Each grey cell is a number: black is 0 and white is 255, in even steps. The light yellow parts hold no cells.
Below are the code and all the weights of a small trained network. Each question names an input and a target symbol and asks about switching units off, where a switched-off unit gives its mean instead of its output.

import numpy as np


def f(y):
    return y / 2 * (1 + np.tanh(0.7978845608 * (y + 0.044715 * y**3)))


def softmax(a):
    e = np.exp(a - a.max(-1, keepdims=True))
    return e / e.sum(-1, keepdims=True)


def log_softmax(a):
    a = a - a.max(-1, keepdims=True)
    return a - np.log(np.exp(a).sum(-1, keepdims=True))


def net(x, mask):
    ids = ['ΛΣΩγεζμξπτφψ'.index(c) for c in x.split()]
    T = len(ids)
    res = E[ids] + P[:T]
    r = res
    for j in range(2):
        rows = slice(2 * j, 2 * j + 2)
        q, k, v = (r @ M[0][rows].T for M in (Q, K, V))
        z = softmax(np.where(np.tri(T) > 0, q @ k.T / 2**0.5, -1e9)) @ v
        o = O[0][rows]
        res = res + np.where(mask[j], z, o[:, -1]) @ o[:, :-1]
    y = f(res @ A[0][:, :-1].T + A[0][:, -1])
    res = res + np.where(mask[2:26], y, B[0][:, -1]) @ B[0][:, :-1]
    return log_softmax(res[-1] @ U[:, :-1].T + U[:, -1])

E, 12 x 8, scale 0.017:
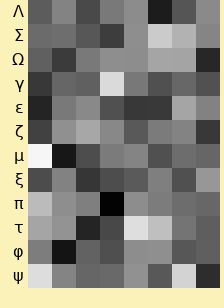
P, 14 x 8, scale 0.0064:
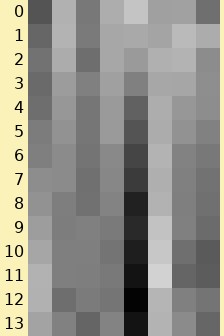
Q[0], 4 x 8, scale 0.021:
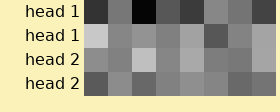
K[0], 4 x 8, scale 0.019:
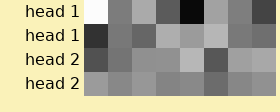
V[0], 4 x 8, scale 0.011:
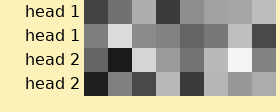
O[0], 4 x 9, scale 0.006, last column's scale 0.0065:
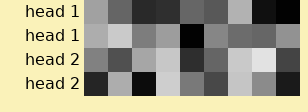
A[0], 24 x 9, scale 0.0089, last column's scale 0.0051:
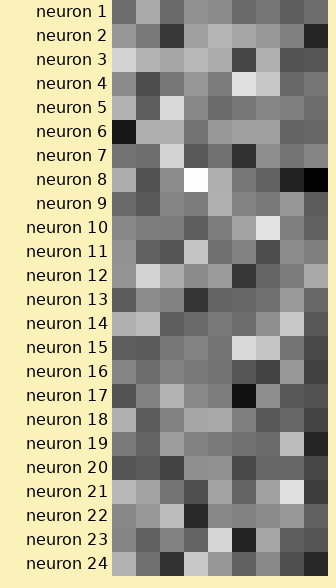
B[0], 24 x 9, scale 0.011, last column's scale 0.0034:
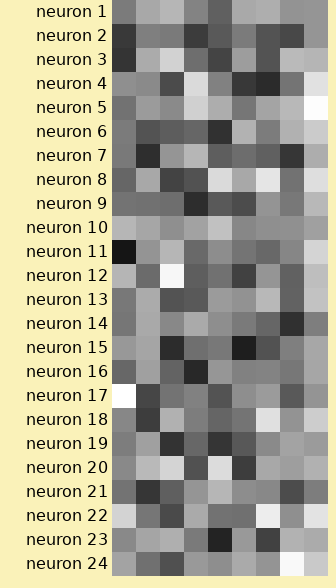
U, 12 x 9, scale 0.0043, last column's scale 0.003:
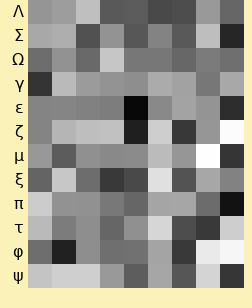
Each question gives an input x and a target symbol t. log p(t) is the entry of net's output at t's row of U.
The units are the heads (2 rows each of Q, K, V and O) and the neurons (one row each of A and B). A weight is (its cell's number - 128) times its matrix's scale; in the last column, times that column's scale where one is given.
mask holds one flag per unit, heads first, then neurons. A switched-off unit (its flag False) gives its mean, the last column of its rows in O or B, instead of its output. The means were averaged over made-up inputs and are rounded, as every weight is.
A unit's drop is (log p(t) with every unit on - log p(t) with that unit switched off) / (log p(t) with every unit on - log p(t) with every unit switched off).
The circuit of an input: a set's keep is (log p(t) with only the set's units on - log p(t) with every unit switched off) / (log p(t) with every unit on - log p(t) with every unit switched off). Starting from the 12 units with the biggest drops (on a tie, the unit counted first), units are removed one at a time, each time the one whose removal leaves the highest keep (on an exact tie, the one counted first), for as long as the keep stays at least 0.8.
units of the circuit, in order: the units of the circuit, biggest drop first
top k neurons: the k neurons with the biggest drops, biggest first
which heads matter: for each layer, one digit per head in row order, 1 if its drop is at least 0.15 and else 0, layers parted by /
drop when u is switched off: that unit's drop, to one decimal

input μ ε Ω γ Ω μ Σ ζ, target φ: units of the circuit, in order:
head 1; neuron 6
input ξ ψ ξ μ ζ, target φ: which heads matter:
10
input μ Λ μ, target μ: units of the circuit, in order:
neuron 18; neuron 5; head 2
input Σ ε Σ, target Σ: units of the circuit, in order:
neuron 15; head 2; neuron 4
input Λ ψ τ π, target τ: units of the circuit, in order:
head 2; neuron 21; neuron 3
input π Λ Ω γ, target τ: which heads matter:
11
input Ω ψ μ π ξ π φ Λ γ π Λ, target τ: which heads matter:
11
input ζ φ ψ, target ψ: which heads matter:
00
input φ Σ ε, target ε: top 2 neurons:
neuron 17; neuron 6
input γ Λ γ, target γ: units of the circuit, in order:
neuron 8; head 2
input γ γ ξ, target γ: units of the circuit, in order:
head 2; neuron 20
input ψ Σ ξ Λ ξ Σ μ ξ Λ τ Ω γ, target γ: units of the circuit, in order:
neuron 8; neuron 11
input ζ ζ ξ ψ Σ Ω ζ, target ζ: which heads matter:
10
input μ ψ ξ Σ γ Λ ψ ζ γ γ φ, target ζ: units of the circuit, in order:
head 1; neuron 8
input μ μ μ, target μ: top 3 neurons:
neuron 5; neuron 18; neuron 8
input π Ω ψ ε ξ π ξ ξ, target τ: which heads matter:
11
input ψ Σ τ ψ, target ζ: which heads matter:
00
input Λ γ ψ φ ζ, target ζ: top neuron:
neuron 8
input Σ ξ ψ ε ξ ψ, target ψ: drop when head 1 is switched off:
0.3
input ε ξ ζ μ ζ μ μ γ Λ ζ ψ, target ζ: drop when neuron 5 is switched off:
0.0
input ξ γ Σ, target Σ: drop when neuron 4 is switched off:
0.2
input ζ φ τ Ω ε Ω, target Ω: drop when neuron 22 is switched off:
0.0
